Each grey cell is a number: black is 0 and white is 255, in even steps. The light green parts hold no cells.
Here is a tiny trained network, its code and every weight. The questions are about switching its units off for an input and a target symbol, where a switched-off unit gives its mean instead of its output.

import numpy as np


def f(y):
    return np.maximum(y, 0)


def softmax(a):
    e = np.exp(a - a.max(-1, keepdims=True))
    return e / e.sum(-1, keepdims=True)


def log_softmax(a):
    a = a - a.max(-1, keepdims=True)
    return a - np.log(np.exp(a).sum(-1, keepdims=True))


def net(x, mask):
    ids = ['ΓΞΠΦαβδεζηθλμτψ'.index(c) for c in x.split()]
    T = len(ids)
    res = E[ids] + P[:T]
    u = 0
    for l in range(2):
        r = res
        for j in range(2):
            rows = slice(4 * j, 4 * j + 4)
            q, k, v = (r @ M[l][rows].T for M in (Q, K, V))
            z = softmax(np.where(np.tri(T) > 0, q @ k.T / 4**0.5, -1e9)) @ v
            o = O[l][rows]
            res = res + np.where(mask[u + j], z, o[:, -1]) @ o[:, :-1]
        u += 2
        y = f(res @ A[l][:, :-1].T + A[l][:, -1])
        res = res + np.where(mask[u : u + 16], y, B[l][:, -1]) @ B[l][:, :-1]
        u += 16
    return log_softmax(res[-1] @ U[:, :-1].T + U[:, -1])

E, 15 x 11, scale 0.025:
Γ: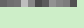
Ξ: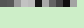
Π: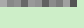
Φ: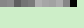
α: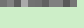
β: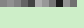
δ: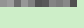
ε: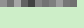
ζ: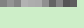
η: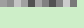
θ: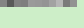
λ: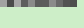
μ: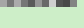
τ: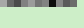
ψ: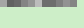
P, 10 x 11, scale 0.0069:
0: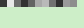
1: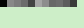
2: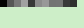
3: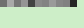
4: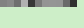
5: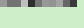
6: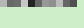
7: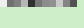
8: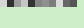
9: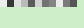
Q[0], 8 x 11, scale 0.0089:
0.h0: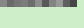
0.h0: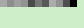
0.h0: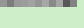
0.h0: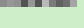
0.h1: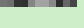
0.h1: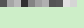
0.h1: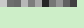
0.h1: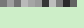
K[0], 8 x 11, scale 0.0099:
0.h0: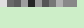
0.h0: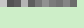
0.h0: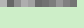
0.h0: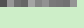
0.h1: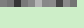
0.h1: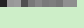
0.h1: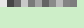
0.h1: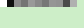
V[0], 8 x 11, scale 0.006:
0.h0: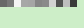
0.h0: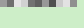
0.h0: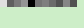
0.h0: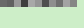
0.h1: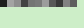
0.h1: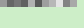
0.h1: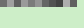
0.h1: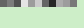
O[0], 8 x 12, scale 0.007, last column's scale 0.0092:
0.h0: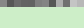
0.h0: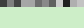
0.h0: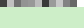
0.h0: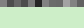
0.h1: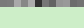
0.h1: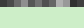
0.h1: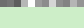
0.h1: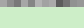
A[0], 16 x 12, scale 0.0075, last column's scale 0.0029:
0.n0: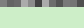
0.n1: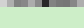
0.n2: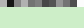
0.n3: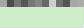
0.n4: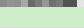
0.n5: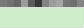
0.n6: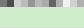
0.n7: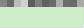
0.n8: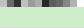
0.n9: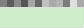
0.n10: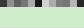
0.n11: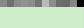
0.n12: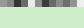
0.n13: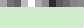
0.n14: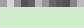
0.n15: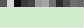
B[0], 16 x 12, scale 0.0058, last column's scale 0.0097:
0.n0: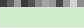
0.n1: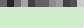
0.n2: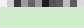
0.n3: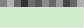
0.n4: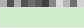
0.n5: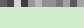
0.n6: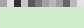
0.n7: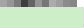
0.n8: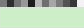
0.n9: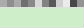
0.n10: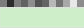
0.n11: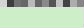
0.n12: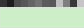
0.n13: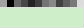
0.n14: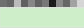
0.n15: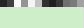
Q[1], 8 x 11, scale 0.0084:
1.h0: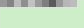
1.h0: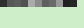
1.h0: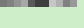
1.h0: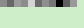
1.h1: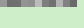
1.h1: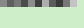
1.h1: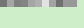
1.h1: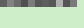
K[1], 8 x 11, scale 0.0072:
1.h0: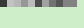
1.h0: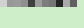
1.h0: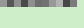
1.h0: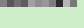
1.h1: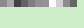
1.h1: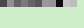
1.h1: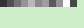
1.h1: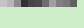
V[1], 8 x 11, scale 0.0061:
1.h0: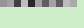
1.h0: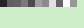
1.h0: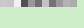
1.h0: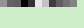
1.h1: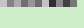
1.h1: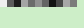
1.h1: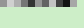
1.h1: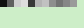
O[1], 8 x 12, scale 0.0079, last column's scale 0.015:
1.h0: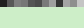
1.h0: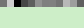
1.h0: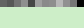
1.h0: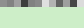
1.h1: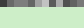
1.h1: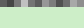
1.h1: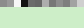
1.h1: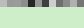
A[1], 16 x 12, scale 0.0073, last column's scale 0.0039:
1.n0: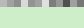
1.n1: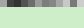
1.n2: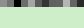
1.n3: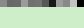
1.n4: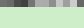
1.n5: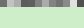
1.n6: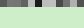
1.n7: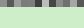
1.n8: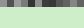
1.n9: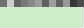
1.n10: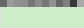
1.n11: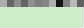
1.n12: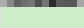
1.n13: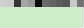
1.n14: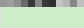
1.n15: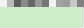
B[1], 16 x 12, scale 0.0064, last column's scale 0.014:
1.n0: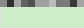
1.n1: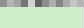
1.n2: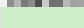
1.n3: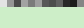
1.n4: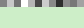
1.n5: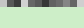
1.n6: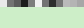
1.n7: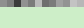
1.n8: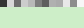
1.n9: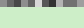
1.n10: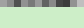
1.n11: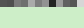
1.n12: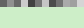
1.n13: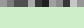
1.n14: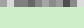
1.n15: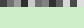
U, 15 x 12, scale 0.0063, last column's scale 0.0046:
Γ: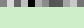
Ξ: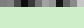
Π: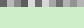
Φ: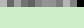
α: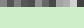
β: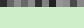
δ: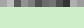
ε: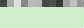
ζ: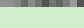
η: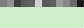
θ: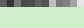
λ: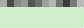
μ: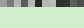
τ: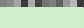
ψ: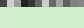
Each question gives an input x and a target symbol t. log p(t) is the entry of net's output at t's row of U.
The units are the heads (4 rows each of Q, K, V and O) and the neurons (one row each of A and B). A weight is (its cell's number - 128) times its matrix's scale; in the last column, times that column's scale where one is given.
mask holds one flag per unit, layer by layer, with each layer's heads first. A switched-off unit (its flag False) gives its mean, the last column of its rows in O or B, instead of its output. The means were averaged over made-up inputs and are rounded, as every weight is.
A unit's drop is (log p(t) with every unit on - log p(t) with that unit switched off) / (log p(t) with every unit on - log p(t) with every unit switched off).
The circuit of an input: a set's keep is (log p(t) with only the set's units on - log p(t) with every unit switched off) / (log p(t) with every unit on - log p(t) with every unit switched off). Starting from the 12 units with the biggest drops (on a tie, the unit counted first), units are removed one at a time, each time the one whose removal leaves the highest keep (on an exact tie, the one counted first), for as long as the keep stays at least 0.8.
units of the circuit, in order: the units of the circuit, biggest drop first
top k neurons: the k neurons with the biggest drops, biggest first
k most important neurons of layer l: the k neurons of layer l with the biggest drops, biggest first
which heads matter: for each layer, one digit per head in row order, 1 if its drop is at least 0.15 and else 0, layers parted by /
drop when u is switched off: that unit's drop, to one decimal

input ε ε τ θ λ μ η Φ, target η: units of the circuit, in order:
1.h1, 0.h0
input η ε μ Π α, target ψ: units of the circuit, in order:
1.h1, 0.n3
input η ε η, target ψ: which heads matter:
01 / 11
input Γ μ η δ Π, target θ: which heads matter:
10 / 10
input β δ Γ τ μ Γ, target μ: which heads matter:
01 / 10
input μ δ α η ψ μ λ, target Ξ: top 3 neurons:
0.n8, 0.n13, 0.n14
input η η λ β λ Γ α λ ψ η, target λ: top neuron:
1.n0
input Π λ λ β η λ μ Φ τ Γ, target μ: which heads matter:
00 / 10
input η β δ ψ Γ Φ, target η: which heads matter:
00 / 01
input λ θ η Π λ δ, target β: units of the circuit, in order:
1.h1, 0.h1
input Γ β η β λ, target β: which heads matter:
00 / 01
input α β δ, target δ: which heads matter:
01 / 11
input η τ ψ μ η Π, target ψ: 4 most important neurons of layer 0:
0.n3, 0.n12, 0.n2, 0.n1
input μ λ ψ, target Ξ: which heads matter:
00 / 10
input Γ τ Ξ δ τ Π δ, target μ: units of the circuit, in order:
0.n13, 1.h0, 0.n8
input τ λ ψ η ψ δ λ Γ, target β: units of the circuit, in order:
1.h1
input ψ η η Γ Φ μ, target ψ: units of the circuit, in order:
1.h1, 0.n3
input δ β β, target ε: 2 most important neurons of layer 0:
0.n15, 0.n7
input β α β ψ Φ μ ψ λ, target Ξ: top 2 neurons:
0.n8, 1.n6
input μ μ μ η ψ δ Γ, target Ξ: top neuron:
0.n8
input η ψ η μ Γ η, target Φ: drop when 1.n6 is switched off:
-0.1
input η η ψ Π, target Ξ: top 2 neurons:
0.n8, 0.n13
